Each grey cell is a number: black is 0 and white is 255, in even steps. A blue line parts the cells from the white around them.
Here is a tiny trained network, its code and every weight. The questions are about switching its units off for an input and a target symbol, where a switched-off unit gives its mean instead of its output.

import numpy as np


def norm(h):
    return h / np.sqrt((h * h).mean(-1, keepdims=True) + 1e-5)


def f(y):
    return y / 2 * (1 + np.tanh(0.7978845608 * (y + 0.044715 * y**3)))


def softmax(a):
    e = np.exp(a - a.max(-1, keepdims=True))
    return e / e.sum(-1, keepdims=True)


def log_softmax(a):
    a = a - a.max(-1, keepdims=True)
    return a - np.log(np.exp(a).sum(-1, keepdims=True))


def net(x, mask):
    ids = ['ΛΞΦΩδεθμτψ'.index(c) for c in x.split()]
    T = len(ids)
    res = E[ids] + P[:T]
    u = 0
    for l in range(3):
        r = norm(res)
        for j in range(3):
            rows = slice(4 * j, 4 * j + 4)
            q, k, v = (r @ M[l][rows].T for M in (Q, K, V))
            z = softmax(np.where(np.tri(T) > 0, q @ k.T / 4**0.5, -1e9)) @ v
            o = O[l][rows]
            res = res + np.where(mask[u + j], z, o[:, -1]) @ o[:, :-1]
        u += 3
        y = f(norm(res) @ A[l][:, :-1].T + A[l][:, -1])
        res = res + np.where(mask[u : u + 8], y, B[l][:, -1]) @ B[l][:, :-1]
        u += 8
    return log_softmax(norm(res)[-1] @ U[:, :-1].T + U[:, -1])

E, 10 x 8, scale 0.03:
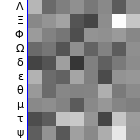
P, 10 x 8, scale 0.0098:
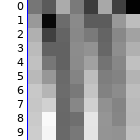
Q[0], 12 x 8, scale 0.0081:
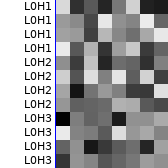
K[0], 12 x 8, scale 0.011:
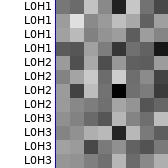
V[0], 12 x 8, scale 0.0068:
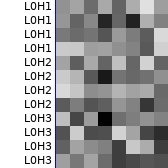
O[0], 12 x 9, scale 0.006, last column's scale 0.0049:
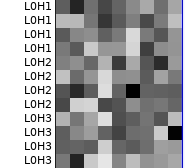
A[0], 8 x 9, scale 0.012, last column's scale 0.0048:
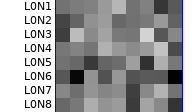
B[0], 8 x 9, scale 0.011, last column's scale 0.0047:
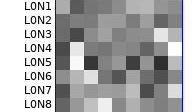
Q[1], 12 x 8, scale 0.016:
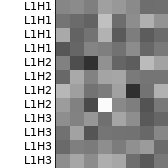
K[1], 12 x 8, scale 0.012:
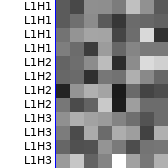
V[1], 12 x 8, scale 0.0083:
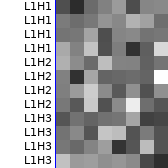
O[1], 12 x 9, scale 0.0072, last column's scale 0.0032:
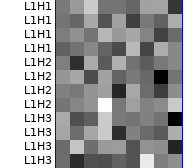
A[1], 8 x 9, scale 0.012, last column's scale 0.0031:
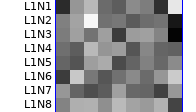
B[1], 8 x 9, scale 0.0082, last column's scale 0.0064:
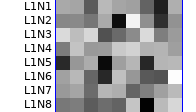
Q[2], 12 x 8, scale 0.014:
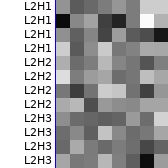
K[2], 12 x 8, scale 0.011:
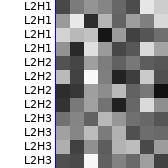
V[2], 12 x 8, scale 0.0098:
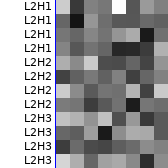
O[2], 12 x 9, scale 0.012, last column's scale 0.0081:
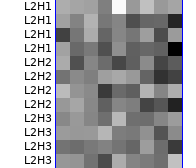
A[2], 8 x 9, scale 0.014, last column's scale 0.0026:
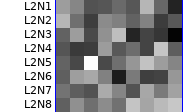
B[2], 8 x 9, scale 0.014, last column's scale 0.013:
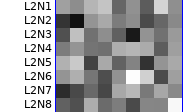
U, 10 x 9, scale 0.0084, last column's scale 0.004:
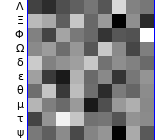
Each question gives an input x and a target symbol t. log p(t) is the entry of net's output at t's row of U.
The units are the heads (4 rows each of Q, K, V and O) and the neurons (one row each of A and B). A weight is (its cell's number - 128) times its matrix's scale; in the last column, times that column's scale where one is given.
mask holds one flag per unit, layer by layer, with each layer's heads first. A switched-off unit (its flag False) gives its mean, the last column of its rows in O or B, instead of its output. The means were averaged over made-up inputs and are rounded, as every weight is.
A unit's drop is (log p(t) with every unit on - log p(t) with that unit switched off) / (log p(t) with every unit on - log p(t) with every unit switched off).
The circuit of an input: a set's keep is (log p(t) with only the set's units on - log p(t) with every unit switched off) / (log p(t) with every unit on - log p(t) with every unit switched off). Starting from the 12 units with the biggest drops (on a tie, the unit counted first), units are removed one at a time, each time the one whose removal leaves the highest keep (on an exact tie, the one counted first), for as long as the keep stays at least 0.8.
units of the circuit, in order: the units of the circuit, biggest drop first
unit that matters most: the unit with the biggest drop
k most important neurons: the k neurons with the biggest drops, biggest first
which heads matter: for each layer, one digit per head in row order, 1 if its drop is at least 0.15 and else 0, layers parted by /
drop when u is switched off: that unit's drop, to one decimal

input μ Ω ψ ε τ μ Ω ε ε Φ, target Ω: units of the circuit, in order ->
L0H3, L2H1, L2N6, L1H2
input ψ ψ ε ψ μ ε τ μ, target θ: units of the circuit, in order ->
L0H3, L0H2, L0N5
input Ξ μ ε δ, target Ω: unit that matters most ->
L1N1
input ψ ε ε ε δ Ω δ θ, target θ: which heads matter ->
001 / 000 / 000
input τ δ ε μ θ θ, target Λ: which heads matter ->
000 / 000 / 000
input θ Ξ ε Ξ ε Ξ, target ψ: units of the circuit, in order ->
L1N8, L2H3
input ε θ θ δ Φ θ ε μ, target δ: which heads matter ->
000 / 000 / 100
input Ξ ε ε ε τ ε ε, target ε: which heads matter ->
011 / 000 / 100
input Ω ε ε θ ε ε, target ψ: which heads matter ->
000 / 000 / 000
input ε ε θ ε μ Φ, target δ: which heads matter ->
001 / 000 / 100
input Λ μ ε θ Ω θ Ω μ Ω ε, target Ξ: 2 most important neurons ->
L2N5, L1N5
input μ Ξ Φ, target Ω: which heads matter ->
001 / 000 / 100
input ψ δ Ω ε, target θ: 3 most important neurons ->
L2N3, L0N3, L0N5
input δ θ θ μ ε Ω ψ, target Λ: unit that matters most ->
L2N8
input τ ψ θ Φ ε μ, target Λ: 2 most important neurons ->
L0N3, L1N8
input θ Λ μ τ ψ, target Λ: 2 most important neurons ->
L1N5, L2N8
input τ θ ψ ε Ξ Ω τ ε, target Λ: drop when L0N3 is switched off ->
0.2
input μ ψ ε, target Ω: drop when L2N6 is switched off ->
0.5
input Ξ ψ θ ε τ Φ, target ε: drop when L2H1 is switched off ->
0.2
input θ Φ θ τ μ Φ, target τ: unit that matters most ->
L0H3
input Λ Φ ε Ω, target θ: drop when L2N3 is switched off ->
0.3
